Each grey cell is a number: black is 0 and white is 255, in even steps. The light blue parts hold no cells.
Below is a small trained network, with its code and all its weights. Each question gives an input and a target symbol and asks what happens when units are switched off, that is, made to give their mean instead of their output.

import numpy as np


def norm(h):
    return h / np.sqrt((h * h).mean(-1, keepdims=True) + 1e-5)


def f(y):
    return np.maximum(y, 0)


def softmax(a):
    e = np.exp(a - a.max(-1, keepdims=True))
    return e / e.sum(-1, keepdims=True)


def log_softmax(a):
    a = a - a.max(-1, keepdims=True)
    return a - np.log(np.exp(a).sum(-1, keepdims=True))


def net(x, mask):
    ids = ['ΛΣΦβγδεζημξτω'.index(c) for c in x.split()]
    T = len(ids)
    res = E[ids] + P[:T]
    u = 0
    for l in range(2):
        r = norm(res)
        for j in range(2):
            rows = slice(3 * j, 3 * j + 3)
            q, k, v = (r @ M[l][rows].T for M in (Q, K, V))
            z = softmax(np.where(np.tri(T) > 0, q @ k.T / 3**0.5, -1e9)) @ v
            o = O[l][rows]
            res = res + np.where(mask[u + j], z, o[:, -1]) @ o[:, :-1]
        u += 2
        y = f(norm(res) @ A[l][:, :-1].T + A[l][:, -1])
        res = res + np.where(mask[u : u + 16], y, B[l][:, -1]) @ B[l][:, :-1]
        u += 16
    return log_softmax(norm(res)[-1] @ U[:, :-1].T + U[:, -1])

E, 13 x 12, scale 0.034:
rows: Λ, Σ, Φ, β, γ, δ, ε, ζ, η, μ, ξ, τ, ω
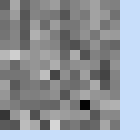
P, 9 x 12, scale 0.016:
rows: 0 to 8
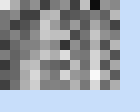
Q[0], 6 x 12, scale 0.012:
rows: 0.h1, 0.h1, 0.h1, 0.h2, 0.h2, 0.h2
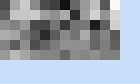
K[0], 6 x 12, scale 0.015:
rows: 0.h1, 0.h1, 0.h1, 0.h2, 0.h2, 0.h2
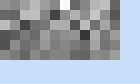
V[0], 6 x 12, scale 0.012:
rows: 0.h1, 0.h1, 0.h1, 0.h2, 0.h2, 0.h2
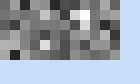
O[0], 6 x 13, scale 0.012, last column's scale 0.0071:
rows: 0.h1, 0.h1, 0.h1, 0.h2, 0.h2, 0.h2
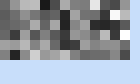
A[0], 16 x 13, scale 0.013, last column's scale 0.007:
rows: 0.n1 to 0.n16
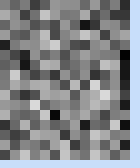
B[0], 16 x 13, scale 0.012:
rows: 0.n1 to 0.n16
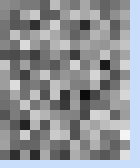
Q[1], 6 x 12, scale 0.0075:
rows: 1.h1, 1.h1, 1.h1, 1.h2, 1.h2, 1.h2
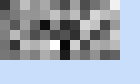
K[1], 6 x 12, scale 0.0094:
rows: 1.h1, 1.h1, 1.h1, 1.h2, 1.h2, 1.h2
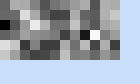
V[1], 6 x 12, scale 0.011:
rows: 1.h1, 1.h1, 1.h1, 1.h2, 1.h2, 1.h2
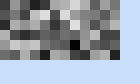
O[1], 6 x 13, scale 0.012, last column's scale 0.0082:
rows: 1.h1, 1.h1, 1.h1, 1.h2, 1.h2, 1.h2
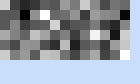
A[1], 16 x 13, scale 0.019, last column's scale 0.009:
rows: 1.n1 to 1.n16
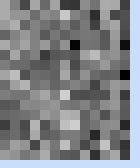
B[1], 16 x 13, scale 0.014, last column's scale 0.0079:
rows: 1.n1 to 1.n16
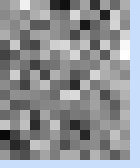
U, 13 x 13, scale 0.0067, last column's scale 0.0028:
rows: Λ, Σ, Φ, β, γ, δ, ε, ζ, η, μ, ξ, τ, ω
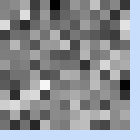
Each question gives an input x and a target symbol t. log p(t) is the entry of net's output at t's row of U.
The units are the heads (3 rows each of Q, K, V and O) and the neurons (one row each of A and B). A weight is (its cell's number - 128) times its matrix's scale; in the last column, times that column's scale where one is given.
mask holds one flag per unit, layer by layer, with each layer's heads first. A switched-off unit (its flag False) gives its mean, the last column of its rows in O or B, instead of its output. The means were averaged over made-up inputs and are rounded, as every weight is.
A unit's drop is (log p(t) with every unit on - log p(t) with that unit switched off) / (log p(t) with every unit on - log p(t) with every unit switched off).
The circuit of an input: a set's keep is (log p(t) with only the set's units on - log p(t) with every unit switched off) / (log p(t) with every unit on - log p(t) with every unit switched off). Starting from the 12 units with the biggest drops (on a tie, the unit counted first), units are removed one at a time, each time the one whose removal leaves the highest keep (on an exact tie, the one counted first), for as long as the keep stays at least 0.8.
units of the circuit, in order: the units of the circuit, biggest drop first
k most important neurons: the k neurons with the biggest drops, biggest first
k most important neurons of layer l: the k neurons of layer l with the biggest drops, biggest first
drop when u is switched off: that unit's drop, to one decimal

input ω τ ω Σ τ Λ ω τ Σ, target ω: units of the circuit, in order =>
[0.h1 0.h2]
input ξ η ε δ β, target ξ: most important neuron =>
[0.n10]
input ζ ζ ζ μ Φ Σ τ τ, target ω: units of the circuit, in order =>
[1.h1 0.n14]
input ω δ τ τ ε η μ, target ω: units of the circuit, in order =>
[1.h2 0.h1]
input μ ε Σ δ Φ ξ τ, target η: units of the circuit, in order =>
[0.h1 1.n15]
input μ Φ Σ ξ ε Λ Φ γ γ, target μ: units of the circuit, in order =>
[0.h2 0.n5]
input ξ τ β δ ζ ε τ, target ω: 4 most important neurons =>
[0.n10 0.n9 0.n7 0.n14]
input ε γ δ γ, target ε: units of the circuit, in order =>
[0.h1 0.n10]
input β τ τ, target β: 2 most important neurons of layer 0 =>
[0.n14 0.n11]
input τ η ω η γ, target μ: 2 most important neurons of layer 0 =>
[0.n2 0.n5]
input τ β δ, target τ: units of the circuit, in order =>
[1.h2 0.h1 0.n13 0.n8]
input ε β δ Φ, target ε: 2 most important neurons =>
[1.n13 0.n10]
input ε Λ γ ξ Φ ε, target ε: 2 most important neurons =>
[1.n13 0.n14]
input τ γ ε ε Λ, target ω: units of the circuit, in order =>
[0.h1]
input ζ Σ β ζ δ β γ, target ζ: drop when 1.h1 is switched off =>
-0.1
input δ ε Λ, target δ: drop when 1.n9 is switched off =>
0.3
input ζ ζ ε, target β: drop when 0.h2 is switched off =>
-0.1
